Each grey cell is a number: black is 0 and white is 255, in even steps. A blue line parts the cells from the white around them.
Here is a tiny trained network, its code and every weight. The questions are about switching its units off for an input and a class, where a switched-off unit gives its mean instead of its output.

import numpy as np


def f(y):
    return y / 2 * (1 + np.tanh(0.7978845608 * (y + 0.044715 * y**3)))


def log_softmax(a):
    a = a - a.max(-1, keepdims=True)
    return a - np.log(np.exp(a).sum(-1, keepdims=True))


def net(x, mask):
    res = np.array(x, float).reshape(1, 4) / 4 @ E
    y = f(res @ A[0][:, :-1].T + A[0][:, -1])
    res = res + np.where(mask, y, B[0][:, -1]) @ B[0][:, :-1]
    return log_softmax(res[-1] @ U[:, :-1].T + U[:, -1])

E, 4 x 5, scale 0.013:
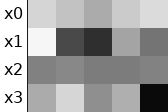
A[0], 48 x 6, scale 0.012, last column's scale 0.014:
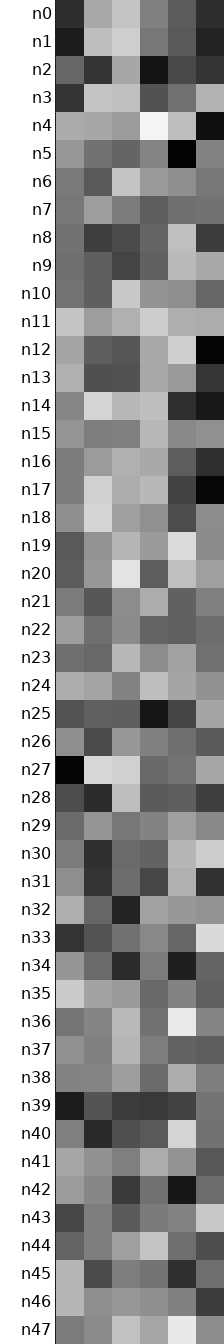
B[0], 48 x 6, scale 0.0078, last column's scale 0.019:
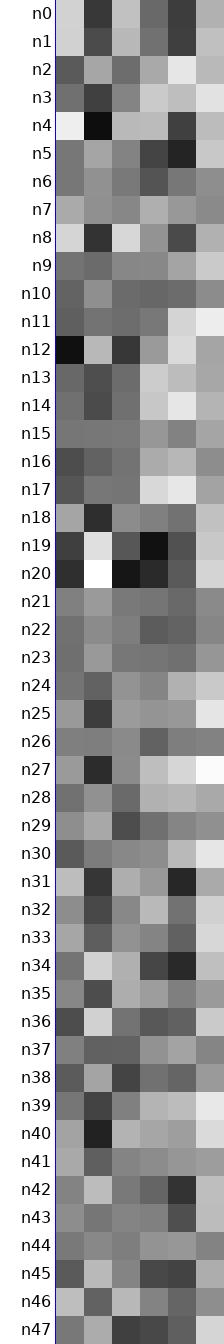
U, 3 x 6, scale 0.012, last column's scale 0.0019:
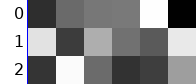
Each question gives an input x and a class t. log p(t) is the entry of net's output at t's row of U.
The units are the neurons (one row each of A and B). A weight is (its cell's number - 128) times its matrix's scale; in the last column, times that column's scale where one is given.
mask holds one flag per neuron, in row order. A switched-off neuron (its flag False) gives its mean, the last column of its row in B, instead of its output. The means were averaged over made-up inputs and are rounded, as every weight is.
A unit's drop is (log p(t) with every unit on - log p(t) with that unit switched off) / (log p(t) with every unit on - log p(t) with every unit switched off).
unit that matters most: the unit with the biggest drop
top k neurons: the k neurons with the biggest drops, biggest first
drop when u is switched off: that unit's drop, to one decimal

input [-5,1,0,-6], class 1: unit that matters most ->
n8
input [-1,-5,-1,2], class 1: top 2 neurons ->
(n1, n0)
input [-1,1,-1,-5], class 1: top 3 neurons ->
(n8, n11, n31)
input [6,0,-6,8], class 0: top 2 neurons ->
(n17, n14)
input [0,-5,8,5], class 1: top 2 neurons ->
(n1, n0)
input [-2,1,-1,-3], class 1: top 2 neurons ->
(n11, n12)
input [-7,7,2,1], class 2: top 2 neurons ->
(n34, n45)
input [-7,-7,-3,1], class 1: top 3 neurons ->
(n1, n0, n33)
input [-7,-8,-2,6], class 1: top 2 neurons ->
(n1, n0)
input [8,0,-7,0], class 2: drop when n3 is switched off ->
0.2
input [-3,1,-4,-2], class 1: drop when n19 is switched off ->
0.1
